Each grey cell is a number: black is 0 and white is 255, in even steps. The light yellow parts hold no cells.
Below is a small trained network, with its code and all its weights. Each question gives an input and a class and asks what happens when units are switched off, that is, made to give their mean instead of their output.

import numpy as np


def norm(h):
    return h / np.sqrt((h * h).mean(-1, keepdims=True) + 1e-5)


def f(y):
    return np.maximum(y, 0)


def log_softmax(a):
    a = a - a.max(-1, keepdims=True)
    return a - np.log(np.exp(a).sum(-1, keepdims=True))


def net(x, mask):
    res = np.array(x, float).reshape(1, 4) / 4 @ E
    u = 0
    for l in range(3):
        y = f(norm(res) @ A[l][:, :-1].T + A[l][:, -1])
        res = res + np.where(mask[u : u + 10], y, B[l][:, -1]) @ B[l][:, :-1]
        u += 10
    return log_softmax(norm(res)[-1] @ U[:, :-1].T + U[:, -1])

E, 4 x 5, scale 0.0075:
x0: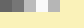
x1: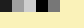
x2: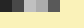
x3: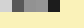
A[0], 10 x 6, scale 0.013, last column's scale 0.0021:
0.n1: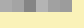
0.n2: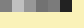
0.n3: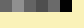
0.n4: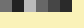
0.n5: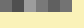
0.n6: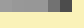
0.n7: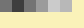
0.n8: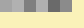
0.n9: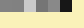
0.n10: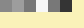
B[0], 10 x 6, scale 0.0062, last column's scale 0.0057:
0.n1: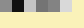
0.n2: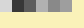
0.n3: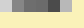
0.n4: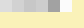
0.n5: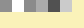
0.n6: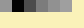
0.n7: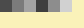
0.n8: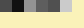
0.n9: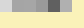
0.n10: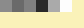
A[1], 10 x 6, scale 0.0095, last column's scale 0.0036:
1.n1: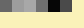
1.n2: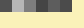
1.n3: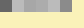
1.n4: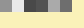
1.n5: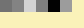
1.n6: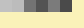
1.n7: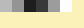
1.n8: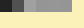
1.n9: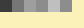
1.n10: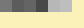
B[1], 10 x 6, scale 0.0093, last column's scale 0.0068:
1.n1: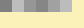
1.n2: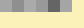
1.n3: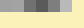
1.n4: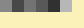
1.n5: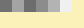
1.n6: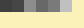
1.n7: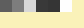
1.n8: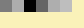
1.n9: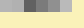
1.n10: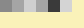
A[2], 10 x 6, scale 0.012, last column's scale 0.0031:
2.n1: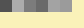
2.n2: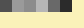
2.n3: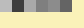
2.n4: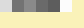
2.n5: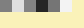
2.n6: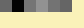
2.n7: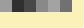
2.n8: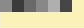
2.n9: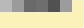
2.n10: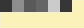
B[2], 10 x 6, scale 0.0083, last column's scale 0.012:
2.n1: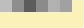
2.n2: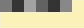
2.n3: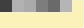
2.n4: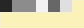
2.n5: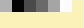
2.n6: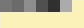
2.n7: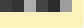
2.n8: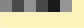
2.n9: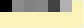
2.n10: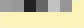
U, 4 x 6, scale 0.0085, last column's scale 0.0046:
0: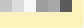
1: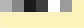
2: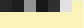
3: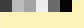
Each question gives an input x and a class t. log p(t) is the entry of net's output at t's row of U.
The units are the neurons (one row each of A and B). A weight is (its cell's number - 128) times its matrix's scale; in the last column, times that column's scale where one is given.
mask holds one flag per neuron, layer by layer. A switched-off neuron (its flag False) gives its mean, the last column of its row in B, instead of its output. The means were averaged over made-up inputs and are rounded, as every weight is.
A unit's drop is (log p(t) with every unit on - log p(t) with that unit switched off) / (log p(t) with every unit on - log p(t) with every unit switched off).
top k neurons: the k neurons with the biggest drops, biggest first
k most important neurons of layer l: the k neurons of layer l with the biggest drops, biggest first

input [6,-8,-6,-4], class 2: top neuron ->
(0.n1)
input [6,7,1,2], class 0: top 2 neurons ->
(0.n9 0.n4)
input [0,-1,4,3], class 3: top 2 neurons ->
(0.n4 0.n7)
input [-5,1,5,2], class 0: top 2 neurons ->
(0.n4 1.n1)
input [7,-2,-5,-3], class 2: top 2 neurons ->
(0.n1 1.n5)
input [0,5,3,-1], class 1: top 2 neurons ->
(1.n10 2.n5)
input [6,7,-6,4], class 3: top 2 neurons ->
(0.n2 0.n10)
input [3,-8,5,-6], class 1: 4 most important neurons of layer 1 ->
(1.n8 1.n9 1.n4 1.n6)
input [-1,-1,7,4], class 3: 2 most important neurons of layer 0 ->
(0.n4 0.n7)
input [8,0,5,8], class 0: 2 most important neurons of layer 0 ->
(0.n4 0.n5)
